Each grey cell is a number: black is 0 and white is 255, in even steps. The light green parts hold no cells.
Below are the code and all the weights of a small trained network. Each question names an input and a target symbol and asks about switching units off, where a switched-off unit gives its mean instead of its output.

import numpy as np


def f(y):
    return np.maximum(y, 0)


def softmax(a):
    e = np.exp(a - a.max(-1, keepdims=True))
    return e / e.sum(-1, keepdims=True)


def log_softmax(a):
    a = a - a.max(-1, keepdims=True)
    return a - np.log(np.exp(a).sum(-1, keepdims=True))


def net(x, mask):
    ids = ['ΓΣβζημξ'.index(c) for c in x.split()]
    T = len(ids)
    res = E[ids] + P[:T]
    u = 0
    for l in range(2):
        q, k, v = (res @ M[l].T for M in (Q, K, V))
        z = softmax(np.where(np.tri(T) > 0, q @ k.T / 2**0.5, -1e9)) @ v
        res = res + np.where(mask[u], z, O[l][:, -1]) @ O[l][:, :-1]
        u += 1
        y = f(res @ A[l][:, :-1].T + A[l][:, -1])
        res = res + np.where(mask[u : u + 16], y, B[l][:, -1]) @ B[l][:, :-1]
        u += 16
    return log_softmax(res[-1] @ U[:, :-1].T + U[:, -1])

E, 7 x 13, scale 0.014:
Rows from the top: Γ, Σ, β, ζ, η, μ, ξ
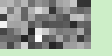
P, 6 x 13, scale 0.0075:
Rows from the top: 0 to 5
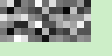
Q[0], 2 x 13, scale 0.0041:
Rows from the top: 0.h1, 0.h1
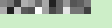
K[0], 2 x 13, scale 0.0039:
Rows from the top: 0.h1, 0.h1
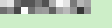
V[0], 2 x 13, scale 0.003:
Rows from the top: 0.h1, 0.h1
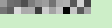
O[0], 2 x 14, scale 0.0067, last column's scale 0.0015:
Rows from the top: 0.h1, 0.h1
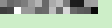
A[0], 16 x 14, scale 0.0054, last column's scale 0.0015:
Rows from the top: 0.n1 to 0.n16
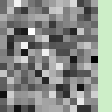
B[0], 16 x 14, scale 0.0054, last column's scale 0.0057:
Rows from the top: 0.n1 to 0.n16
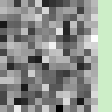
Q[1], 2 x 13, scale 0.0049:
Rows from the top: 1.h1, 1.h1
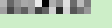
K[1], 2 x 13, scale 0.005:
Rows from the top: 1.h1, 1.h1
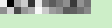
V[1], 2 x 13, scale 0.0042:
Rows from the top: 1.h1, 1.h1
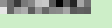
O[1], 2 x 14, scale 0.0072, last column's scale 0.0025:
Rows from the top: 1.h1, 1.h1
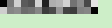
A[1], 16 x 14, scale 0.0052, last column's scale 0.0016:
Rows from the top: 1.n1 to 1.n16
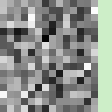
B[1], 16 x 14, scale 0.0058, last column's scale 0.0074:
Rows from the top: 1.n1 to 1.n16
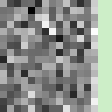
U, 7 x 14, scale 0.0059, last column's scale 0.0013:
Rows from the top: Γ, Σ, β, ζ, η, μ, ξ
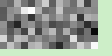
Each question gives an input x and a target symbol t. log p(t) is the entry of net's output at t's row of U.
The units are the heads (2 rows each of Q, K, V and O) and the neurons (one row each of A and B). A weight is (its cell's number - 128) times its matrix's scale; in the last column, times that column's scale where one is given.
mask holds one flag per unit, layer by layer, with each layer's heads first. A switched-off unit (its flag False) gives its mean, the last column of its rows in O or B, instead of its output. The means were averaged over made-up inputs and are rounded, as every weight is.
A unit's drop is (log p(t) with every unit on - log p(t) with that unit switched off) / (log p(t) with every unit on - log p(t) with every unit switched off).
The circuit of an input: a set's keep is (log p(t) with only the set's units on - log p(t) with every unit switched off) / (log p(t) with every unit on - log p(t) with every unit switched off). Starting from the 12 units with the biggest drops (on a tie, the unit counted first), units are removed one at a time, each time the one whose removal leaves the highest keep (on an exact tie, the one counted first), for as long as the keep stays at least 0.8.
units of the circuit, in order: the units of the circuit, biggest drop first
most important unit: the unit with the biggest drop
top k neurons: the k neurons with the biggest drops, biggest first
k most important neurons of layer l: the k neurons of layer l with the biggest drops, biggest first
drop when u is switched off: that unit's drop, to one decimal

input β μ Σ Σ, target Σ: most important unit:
0.n5
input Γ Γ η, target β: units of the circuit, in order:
(0.n9, 0.n15, 1.n8)
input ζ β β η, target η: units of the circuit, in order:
(0.n15, 1.n5, 0.n10, 1.n11)
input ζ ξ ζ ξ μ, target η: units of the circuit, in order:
(1.n5, 0.n13)
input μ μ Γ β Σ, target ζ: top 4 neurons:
(0.n14, 1.n7, 1.n13, 0.n6)
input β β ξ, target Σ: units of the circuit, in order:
(1.n14, 0.n7)
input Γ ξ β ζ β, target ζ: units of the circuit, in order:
(1.h1, 1.n13, 1.n7, 0.n14)
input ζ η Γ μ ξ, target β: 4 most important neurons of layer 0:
(0.n4, 0.n7, 0.n16, 0.n6)
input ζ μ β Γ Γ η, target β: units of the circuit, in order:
(0.n9, 0.n15, 1.n8, 0.n16)
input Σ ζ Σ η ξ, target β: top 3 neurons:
(0.n7, 0.n4, 0.n16)
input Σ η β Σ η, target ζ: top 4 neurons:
(1.n7, 0.n14, 1.n13, 0.n16)
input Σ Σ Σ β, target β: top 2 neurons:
(0.n5, 0.n14)
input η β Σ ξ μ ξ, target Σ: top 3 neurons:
(0.n7, 1.n14, 1.n16)
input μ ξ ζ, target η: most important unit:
1.n1
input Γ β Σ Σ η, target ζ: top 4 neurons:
(1.n7, 1.n13, 0.n14, 0.n16)
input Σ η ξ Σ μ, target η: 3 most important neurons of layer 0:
(0.n13, 0.n16, 0.n6)
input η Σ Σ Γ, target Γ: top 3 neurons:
(1.n4, 0.n16, 1.n2)
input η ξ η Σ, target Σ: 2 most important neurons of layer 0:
(0.n5, 0.n15)
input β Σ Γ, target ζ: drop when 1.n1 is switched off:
0.3
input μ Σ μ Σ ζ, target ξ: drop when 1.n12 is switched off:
0.0
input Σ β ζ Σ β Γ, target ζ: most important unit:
0.n1
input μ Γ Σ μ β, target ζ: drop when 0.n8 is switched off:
0.1
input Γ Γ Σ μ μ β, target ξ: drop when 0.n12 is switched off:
0.1
